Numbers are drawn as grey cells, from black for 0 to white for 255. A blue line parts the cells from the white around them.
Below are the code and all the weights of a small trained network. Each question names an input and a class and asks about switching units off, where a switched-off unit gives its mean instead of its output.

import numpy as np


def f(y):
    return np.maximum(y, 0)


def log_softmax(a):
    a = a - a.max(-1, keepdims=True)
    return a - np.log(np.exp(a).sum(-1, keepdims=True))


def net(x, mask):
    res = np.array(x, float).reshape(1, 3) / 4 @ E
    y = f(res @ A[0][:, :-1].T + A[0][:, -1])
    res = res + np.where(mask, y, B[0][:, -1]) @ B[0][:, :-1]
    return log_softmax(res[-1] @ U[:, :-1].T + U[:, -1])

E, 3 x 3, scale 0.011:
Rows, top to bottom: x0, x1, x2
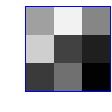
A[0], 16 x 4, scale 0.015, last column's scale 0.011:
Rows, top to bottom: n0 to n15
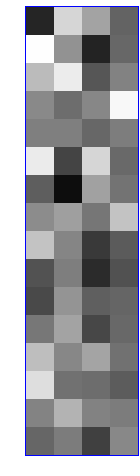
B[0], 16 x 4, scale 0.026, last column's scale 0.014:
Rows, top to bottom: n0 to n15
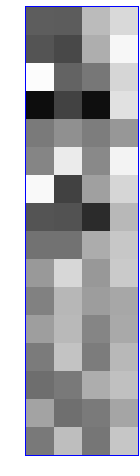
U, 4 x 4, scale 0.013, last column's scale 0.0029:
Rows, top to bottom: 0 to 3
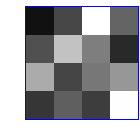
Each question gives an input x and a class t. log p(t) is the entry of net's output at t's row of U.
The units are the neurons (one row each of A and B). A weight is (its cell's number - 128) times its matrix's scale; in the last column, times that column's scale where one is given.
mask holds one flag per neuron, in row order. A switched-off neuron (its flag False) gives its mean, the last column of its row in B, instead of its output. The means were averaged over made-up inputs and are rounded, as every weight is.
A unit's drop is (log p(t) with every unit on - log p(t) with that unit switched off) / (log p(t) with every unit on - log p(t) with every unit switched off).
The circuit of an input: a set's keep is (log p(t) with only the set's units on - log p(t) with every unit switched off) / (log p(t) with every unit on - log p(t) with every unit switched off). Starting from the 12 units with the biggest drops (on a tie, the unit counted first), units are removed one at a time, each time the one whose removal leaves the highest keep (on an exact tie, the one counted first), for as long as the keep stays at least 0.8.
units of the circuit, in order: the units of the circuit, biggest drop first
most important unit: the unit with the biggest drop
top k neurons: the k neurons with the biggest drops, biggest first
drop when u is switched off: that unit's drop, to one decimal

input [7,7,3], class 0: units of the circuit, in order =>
n1
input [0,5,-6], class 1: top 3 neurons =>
n5; n0; n12
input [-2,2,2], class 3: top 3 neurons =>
n2; n5; n0
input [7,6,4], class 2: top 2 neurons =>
n2; n0
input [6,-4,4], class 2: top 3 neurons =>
n2; n1; n5
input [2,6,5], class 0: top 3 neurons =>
n1; n8; n5
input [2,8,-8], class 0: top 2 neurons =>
n1; n13
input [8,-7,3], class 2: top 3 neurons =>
n2; n1; n14
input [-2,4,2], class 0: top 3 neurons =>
n2; n1; n8
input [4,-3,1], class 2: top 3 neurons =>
n1; n2; n3
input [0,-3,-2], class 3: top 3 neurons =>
n1; n8; n13
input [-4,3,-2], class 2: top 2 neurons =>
n6; n0
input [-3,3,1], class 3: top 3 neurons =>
n2; n0; n3
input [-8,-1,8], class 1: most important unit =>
n9
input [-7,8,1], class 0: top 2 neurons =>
n1; n2
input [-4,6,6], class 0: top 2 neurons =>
n1; n5
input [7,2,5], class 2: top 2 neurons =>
n2; n5
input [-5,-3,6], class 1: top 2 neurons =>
n2; n9
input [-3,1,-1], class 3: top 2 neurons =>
n2; n3
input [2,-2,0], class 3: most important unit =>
n6
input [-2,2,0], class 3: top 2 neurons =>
n2; n0
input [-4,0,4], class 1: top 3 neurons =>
n2; n9; n15
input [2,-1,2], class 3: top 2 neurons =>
n6; n5
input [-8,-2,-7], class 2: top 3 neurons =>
n6; n9; n15
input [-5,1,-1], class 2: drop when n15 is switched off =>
0.0
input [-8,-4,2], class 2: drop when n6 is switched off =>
0.8
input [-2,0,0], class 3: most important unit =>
n2
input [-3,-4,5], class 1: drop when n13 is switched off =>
0.2
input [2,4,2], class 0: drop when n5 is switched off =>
0.1
